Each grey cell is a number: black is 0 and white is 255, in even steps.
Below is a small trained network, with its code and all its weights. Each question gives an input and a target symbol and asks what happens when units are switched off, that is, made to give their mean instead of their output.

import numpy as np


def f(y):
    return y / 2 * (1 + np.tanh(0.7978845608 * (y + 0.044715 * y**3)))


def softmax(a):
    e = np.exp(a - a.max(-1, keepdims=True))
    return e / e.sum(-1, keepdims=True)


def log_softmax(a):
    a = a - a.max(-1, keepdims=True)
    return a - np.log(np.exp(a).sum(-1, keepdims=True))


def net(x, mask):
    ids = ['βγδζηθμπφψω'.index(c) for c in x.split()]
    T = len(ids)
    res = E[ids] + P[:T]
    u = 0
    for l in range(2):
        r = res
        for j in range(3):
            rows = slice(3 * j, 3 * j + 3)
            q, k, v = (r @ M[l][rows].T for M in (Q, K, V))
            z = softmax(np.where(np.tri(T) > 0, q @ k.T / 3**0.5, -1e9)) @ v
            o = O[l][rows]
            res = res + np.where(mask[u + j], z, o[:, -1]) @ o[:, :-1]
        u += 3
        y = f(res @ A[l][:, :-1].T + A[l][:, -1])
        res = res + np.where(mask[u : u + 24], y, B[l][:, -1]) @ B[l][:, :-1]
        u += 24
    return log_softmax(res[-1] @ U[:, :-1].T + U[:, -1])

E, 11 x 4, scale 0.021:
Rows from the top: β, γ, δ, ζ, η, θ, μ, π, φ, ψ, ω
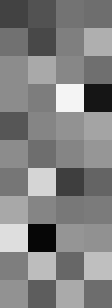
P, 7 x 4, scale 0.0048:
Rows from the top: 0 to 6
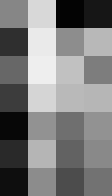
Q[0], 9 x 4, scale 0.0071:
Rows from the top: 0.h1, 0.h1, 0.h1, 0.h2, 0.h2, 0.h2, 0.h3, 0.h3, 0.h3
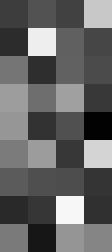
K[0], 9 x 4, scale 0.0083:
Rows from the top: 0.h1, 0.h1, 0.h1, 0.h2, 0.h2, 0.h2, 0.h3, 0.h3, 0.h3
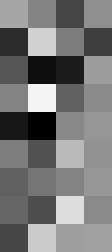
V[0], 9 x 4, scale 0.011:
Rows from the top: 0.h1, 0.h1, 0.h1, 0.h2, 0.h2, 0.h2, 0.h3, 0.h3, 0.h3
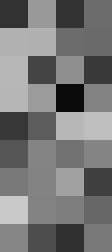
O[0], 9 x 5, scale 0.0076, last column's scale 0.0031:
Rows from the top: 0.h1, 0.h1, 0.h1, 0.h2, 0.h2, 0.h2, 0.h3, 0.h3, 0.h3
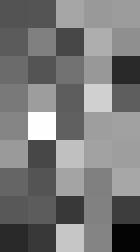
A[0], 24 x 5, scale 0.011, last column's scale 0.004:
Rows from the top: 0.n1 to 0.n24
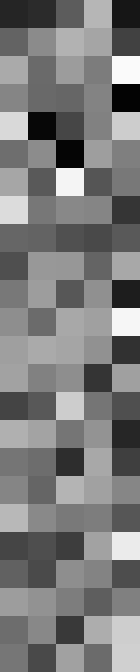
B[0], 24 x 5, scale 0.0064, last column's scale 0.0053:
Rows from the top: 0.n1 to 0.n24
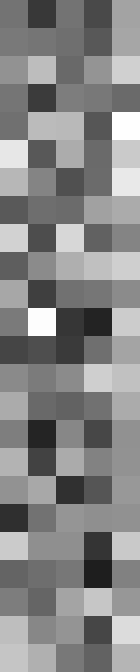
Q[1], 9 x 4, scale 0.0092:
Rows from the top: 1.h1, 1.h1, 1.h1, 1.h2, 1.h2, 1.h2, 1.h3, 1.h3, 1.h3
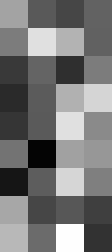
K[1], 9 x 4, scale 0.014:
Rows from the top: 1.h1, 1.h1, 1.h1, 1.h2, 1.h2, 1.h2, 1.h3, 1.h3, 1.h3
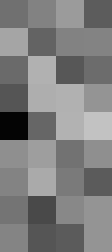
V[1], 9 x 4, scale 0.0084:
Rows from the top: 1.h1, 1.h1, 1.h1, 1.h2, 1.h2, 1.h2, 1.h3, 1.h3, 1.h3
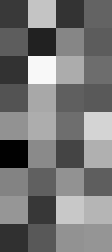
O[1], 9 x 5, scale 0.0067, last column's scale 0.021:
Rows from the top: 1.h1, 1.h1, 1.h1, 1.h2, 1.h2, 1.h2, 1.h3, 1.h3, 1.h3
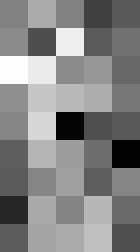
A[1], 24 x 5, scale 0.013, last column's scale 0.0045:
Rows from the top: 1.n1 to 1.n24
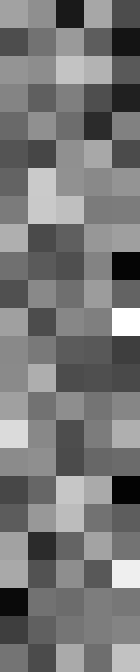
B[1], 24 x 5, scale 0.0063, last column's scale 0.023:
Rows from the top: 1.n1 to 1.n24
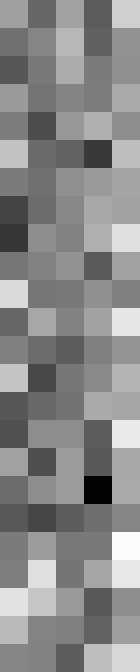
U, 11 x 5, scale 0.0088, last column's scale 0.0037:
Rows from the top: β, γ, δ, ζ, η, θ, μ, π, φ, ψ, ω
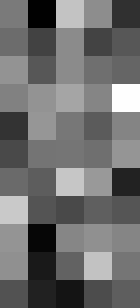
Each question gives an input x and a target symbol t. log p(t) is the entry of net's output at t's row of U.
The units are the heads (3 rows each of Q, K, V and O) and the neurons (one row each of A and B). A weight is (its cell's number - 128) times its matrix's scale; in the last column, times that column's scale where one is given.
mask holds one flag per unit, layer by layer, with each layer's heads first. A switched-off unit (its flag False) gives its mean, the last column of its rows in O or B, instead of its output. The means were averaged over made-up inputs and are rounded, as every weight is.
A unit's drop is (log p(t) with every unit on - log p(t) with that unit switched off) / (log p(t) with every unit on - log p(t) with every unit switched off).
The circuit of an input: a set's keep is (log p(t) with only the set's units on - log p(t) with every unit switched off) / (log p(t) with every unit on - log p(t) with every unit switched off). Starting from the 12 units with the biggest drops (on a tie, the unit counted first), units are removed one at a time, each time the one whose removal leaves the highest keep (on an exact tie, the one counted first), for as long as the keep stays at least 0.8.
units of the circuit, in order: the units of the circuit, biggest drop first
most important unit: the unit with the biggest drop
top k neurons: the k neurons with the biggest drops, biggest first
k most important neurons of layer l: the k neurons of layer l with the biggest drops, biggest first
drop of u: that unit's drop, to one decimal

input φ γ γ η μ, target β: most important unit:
0.n5
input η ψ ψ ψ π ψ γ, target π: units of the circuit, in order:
1.h2, 1.h1, 1.n14
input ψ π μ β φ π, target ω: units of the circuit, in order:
1.h2, 1.h1
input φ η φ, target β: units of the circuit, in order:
0.h3, 1.h1, 0.n1
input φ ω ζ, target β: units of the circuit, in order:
0.h3, 1.h1
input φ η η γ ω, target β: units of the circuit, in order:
0.h3, 1.h1
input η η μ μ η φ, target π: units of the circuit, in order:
1.h1, 0.n7
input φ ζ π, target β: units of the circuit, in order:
0.h3, 1.h1, 0.n1
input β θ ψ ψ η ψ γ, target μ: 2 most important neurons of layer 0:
0.n1, 0.n21
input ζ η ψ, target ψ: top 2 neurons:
0.n9, 0.n5
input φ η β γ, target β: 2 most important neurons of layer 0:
0.n5, 0.n1
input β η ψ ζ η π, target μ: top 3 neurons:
0.n1, 0.n21, 1.n3
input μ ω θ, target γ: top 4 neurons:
1.n18, 0.n1, 1.n6, 0.n17
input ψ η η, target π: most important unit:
0.h2
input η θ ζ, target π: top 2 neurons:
0.n7, 0.n3
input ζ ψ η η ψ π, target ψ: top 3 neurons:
0.n9, 1.n18, 0.n7
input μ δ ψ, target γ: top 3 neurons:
1.n18, 0.n1, 1.n6
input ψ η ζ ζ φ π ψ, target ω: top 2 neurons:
0.n6, 0.n17
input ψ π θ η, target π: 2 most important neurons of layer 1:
1.n22, 1.n9
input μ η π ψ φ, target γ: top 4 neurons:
0.n5, 1.n18, 0.n1, 1.n6
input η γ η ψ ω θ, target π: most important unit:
1.h1
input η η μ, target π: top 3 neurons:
1.n14, 1.n9, 0.n6
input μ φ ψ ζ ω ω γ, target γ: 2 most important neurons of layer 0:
0.n1, 0.n6
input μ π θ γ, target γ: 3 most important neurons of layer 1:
1.n18, 1.n6, 1.n2
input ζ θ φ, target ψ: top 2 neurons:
0.n9, 0.n24
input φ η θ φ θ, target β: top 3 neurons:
0.n5, 0.n1, 1.n18
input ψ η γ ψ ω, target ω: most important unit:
0.h2
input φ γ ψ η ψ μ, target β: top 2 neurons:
0.n5, 0.n1
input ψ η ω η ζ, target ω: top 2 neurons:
0.n6, 0.n17
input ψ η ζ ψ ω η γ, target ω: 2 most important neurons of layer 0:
0.n6, 0.n17
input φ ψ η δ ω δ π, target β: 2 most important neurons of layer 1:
1.n18, 1.n3
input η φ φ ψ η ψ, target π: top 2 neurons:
0.n5, 1.n14
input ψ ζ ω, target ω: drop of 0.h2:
0.3
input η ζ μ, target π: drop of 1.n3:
0.1
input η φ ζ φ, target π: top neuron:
0.n3
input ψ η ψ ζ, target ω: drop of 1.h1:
0.2
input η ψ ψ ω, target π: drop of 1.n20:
0.0
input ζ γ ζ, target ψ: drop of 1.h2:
0.1
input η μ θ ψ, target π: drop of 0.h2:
0.1
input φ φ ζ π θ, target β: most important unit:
0.h3
